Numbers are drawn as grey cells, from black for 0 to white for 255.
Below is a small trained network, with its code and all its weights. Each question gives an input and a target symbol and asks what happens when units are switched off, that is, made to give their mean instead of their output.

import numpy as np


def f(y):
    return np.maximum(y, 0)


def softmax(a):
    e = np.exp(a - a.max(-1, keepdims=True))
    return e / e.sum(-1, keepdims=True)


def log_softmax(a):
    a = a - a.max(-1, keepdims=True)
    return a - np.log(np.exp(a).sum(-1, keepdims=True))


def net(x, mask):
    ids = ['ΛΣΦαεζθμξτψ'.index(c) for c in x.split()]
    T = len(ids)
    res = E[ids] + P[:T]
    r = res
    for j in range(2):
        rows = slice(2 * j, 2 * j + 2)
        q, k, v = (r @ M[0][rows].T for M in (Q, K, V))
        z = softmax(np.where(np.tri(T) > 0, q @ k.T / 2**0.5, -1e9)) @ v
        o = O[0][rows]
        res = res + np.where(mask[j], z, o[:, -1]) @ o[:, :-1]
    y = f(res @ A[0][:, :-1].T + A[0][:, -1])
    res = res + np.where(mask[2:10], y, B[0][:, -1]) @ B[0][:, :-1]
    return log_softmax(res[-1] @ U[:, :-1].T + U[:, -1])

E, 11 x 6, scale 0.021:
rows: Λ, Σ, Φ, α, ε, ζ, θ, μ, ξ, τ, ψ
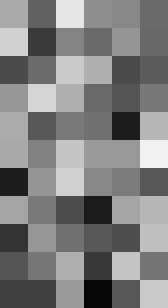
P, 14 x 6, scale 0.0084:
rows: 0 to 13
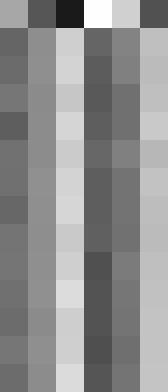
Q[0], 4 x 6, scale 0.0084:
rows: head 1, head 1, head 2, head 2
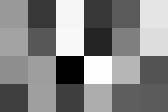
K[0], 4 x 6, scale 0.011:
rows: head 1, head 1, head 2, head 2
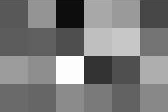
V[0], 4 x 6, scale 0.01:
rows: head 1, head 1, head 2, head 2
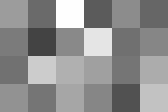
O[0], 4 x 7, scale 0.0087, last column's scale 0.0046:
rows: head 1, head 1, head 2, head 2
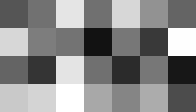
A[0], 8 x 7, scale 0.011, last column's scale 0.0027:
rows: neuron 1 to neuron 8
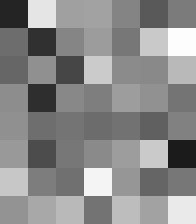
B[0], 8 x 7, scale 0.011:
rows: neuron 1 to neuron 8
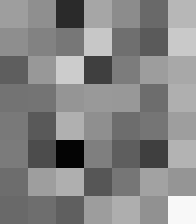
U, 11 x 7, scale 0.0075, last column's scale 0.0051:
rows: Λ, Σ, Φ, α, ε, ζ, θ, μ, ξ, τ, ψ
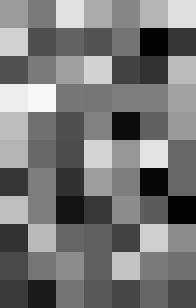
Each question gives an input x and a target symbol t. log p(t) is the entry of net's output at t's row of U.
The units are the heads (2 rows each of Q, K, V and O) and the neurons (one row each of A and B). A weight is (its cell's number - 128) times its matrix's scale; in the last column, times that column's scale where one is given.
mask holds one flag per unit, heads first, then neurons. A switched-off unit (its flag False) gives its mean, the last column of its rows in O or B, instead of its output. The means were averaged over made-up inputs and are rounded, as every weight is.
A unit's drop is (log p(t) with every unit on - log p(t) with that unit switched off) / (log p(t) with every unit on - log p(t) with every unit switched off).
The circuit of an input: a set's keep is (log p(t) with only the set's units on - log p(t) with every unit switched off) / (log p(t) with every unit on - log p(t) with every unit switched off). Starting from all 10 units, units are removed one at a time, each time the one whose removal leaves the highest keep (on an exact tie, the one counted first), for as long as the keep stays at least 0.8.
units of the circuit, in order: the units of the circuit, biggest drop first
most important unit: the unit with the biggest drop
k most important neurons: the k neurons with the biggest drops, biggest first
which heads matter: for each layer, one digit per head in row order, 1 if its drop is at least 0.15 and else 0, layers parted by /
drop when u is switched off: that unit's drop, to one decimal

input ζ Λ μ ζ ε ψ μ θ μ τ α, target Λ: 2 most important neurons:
(neuron 6; neuron 8)
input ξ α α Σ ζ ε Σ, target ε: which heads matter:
10
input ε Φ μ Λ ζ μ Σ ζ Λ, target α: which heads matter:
11
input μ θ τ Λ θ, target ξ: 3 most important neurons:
(neuron 3; neuron 6; neuron 2)
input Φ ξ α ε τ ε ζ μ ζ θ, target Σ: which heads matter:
10
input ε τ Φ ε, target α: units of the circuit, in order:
(head 2)
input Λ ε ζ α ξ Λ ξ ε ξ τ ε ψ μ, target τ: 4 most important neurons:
(neuron 8; neuron 1; neuron 4; neuron 2)
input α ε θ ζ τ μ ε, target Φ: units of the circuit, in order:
(head 2; neuron 2; head 1)
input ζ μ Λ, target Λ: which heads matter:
01
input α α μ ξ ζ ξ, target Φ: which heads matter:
11
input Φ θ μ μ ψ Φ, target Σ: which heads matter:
10
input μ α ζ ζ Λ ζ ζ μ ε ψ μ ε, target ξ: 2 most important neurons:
(neuron 3; neuron 1)
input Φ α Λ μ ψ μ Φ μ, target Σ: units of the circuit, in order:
(head 1; neuron 5)
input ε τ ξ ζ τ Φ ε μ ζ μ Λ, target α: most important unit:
head 1
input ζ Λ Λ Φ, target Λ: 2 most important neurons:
(neuron 6; neuron 2)
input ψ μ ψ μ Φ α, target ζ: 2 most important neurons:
(neuron 8; neuron 1)
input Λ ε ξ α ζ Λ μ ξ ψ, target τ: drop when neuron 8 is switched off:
0.2
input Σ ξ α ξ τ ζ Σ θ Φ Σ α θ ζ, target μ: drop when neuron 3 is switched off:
0.0
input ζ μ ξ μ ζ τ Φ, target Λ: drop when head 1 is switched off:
0.1
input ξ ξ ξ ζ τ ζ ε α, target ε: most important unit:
head 1
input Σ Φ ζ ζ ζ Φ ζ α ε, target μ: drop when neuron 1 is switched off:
-0.1
